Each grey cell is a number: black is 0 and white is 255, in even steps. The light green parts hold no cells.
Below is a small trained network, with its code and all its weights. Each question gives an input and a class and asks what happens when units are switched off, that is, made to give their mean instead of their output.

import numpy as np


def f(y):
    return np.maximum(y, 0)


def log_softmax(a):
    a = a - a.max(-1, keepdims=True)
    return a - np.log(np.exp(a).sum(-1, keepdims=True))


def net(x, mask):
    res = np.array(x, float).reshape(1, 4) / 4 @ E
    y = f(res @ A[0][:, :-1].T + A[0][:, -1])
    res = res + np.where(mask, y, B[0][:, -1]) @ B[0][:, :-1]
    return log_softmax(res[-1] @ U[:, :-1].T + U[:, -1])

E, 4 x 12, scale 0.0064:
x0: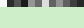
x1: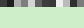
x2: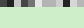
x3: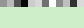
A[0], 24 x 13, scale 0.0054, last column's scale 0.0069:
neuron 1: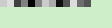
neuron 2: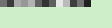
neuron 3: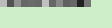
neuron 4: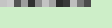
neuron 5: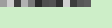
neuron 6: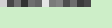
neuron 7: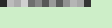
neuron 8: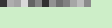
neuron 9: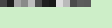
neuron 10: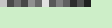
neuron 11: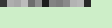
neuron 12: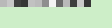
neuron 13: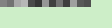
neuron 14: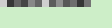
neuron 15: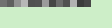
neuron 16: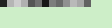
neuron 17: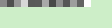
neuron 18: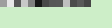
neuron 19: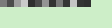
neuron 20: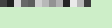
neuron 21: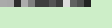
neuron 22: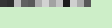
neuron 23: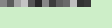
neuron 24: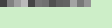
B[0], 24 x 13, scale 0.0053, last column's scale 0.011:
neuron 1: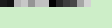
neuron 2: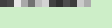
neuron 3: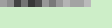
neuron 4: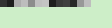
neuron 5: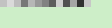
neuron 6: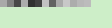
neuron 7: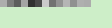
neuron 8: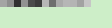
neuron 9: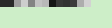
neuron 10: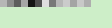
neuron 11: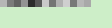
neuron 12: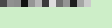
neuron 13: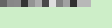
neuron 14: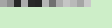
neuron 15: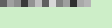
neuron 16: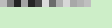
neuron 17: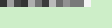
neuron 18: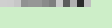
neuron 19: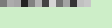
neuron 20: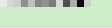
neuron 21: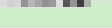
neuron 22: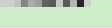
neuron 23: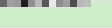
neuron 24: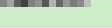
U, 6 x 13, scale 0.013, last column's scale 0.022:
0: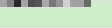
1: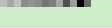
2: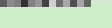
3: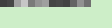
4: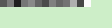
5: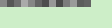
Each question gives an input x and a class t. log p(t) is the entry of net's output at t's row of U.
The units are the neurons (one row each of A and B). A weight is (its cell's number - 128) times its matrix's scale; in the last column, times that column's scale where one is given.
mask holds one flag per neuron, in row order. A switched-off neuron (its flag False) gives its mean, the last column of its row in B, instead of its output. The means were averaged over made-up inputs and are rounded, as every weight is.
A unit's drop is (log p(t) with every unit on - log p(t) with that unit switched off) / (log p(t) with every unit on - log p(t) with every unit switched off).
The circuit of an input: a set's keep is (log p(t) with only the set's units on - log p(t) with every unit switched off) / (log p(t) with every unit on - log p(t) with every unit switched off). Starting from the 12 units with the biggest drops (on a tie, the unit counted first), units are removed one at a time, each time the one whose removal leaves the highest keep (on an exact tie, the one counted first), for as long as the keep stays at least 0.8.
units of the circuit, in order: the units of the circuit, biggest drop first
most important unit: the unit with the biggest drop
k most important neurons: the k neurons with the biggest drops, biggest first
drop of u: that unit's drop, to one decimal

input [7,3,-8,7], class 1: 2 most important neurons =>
(neuron 5; neuron 21)
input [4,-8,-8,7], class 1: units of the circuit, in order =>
(neuron 5)
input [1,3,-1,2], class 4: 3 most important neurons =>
(neuron 1; neuron 4; neuron 19)
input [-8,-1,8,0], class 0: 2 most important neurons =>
(neuron 16; neuron 8)
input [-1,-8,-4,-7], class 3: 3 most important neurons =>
(neuron 1; neuron 4; neuron 12)
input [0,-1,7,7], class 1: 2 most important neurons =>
(neuron 20; neuron 22)
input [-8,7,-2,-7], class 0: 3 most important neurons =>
(neuron 16; neuron 8; neuron 11)
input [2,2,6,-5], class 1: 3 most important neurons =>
(neuron 20; neuron 22; neuron 12)
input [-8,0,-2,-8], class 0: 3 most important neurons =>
(neuron 16; neuron 8; neuron 7)
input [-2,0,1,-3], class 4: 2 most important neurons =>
(neuron 12; neuron 2)
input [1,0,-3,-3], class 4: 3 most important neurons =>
(neuron 20; neuron 22; neuron 12)
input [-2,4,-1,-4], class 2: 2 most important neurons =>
(neuron 1; neuron 4)
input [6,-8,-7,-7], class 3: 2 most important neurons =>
(neuron 1; neuron 4)
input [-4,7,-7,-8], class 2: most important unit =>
neuron 23
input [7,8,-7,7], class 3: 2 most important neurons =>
(neuron 9; neuron 2)
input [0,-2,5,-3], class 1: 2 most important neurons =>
(neuron 20; neuron 22)
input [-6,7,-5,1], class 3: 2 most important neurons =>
(neuron 9; neuron 2)
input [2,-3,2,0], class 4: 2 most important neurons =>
(neuron 9; neuron 2)
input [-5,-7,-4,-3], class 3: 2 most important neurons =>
(neuron 1; neuron 4)
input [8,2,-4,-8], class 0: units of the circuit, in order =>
(neuron 14)
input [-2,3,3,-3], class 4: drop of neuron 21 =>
0.3
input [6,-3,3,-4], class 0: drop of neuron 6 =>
0.1
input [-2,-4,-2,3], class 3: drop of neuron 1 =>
0.2
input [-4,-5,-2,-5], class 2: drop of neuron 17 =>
0.2
